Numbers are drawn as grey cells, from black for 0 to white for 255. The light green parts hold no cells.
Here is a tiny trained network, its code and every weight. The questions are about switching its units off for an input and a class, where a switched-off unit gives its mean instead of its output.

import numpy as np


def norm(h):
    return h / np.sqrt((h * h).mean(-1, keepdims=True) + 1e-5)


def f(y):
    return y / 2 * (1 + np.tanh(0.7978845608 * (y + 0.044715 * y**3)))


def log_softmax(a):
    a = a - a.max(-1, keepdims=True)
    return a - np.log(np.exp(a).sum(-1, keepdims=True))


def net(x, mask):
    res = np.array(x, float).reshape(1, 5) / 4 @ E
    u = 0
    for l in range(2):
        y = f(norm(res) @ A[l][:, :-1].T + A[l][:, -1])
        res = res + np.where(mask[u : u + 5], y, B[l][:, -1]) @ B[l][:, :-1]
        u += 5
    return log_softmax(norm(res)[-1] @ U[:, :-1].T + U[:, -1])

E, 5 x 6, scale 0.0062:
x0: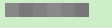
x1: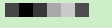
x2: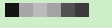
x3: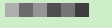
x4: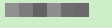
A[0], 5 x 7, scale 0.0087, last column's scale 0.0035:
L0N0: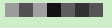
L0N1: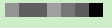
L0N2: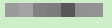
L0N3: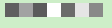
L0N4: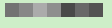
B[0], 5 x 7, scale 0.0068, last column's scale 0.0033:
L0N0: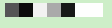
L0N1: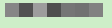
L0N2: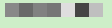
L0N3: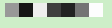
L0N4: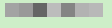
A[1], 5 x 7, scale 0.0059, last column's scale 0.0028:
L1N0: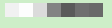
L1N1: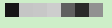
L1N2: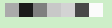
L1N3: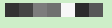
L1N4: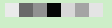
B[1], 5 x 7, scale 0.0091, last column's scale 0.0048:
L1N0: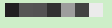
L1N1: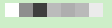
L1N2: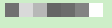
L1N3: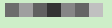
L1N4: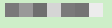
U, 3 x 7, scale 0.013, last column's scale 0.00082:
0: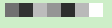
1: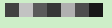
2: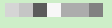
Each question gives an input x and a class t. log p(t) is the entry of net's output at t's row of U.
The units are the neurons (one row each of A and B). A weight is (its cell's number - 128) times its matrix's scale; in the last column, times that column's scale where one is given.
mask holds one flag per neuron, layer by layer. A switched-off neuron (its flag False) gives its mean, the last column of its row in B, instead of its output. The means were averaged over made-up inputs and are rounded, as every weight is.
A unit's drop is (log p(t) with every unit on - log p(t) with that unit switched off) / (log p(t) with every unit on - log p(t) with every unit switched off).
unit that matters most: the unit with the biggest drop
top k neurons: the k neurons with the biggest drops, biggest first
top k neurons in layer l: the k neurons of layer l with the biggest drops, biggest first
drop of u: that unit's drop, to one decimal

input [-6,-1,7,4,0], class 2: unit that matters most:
L1N1
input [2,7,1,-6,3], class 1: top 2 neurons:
L0N0; L1N3
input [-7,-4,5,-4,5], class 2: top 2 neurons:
L1N1; L0N0
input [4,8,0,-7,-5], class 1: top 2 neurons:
L0N0; L1N3
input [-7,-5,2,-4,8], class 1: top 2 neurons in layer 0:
L0N0; L0N2
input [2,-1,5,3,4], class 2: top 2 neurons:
L1N1; L0N3
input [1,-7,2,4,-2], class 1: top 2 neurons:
L1N0; L0N3
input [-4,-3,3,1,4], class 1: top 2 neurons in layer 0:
L0N4; L0N0
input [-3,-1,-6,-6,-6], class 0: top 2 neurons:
L0N3; L1N1
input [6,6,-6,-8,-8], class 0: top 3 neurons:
L0N3; L1N1; L1N0
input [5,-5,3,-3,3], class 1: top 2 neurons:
L1N0; L0N0
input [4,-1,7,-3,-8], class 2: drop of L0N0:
0.1
